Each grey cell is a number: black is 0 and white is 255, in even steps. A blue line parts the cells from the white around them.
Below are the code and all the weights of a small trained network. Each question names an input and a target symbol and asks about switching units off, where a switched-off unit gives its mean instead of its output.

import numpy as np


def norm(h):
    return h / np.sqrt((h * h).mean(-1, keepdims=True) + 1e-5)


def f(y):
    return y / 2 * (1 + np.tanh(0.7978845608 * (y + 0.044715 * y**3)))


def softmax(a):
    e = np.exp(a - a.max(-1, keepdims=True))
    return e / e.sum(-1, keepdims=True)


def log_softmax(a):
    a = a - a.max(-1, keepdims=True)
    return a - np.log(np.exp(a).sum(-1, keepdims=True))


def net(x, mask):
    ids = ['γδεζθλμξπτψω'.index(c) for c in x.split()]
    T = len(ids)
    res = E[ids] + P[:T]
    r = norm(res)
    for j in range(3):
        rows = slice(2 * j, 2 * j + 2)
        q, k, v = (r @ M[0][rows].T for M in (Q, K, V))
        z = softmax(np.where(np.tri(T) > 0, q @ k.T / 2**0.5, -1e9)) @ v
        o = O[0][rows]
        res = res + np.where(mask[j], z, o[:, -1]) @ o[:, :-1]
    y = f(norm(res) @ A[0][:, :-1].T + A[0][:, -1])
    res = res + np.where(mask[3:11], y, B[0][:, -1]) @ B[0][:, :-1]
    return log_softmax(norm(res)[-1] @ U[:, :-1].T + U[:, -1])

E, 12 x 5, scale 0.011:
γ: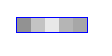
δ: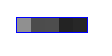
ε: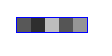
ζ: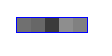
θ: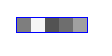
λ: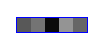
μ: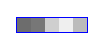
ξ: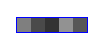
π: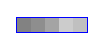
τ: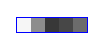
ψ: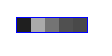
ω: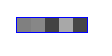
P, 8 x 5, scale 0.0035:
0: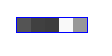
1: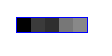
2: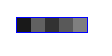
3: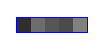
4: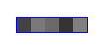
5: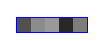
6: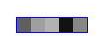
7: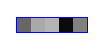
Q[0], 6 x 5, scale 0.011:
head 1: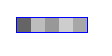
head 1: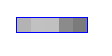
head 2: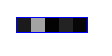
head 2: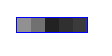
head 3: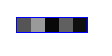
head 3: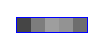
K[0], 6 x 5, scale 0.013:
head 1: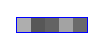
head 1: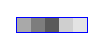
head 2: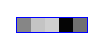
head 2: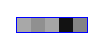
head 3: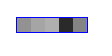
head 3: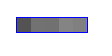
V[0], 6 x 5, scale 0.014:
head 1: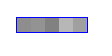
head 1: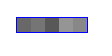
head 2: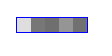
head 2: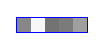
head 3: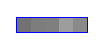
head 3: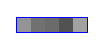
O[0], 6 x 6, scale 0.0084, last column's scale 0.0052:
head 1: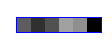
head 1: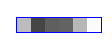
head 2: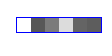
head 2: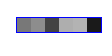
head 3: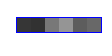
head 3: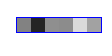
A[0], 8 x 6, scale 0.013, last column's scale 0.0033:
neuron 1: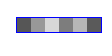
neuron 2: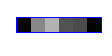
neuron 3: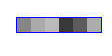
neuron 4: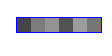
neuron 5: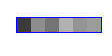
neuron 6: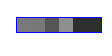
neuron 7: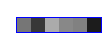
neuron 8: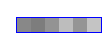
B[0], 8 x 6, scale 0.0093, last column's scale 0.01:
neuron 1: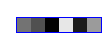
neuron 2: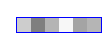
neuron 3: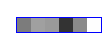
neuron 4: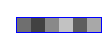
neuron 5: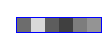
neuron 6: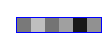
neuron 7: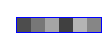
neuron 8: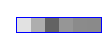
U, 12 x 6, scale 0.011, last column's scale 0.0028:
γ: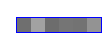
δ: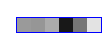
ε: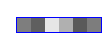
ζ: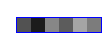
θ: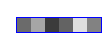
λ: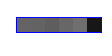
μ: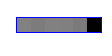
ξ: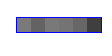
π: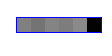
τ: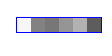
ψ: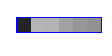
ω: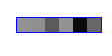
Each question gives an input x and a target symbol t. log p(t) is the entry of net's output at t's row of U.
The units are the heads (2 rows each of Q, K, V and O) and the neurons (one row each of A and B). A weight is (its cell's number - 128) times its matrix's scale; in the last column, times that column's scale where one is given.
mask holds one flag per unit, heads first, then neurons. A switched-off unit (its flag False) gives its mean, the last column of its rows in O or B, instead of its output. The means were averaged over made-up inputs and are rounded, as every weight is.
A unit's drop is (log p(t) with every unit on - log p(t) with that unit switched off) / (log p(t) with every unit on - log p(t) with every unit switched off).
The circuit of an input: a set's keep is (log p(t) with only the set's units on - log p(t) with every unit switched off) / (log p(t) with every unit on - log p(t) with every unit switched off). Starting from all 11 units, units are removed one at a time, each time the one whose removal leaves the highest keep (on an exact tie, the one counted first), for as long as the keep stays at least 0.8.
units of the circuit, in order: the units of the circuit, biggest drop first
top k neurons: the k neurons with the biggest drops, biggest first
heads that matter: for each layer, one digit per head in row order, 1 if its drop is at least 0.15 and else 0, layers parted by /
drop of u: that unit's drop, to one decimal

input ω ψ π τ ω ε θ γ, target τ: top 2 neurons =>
[neuron 8; neuron 3]
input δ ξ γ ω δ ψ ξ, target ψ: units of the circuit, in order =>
[head 2; neuron 2]
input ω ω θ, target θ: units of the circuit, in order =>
[head 2]
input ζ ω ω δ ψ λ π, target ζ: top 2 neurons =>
[neuron 7; neuron 2]
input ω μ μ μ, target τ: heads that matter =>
110
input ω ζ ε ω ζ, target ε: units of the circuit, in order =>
[neuron 2; head 2]
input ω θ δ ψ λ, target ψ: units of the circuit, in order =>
[head 2; neuron 2; neuron 4]
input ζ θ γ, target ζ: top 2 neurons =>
[neuron 7; neuron 2]
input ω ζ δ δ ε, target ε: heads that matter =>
000
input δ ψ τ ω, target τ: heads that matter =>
011
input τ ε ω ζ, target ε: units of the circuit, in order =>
[head 2; neuron 2]
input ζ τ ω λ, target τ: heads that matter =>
010
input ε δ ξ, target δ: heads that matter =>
100
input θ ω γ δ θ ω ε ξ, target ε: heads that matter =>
010
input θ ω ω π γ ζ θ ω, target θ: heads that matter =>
010
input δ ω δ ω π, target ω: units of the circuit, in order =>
[neuron 1]
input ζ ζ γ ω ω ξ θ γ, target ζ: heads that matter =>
111
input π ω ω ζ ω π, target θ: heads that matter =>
111
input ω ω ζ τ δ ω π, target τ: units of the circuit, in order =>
[head 2; neuron 8]
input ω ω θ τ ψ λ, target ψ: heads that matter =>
110
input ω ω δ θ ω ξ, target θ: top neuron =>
[neuron 3]
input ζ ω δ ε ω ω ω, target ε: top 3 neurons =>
[neuron 2; neuron 4; neuron 1]
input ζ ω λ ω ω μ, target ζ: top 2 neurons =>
[neuron 7; neuron 2]
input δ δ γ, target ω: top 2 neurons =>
[neuron 1; neuron 2]
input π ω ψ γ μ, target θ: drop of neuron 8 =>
0.3
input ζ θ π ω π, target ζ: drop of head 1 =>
0.7
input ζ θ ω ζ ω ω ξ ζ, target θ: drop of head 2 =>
1.0
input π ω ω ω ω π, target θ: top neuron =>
[neuron 5]
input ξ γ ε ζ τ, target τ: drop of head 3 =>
0.2
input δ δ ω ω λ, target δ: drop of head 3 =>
0.1
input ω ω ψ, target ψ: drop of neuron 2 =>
0.5
